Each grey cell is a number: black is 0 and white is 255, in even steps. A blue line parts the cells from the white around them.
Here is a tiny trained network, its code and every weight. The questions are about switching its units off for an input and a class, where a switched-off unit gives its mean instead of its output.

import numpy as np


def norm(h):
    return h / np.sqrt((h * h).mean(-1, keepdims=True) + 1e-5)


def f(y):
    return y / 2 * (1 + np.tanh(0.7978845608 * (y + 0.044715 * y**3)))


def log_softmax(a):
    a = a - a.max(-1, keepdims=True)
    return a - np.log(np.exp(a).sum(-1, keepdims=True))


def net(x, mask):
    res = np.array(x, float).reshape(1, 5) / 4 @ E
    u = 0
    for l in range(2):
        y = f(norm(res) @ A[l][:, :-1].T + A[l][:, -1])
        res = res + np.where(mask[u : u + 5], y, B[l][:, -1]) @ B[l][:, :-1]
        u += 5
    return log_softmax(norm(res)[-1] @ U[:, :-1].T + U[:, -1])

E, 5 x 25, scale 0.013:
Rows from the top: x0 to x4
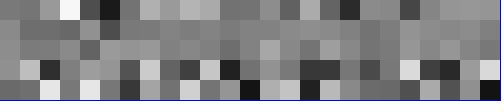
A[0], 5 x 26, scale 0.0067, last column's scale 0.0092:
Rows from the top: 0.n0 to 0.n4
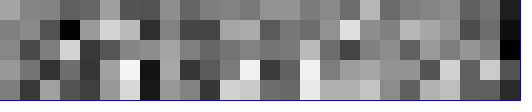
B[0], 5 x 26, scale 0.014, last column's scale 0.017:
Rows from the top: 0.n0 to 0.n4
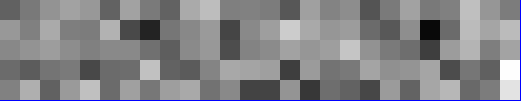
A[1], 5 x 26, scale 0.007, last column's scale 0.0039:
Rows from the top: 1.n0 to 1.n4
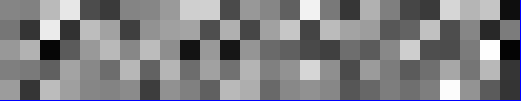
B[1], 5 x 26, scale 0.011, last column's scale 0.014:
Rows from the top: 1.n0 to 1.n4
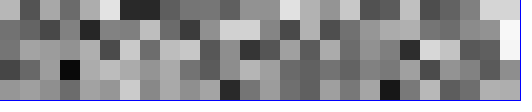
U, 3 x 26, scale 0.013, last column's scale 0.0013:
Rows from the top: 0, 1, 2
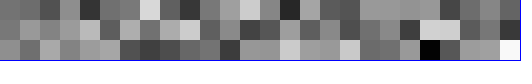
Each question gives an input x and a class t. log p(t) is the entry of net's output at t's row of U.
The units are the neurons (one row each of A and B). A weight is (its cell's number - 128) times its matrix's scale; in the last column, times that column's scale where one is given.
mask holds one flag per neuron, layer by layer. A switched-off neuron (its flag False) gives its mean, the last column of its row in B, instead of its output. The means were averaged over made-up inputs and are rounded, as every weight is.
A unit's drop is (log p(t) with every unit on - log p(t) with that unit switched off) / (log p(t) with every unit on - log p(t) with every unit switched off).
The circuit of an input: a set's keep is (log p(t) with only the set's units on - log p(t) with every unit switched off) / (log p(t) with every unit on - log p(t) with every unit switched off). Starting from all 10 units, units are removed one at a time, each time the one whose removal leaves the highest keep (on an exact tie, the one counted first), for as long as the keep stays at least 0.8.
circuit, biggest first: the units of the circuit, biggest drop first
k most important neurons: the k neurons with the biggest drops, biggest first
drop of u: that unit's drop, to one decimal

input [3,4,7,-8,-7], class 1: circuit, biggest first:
(0.n4)
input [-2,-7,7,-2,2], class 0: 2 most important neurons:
(1.n1 1.n2)
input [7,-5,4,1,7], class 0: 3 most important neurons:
(1.n1 0.n1 0.n2)
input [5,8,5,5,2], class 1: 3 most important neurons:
(0.n1 1.n2 0.n2)
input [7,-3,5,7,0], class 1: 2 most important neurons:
(1.n2 0.n1)
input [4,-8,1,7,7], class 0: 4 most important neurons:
(0.n4 1.n1 0.n1 1.n0)
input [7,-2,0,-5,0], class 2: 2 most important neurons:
(1.n0 0.n2)
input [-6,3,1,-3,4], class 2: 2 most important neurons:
(0.n1 0.n3)
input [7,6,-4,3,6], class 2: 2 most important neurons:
(0.n3 0.n4)
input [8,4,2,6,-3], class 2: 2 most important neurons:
(1.n0 0.n4)
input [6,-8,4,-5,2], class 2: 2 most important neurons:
(1.n0 0.n2)
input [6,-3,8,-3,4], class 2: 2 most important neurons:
(1.n0 0.n3)
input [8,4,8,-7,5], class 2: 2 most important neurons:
(1.n0 1.n2)
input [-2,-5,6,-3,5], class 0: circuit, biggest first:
(1.n1)
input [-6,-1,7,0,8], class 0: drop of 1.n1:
1.0
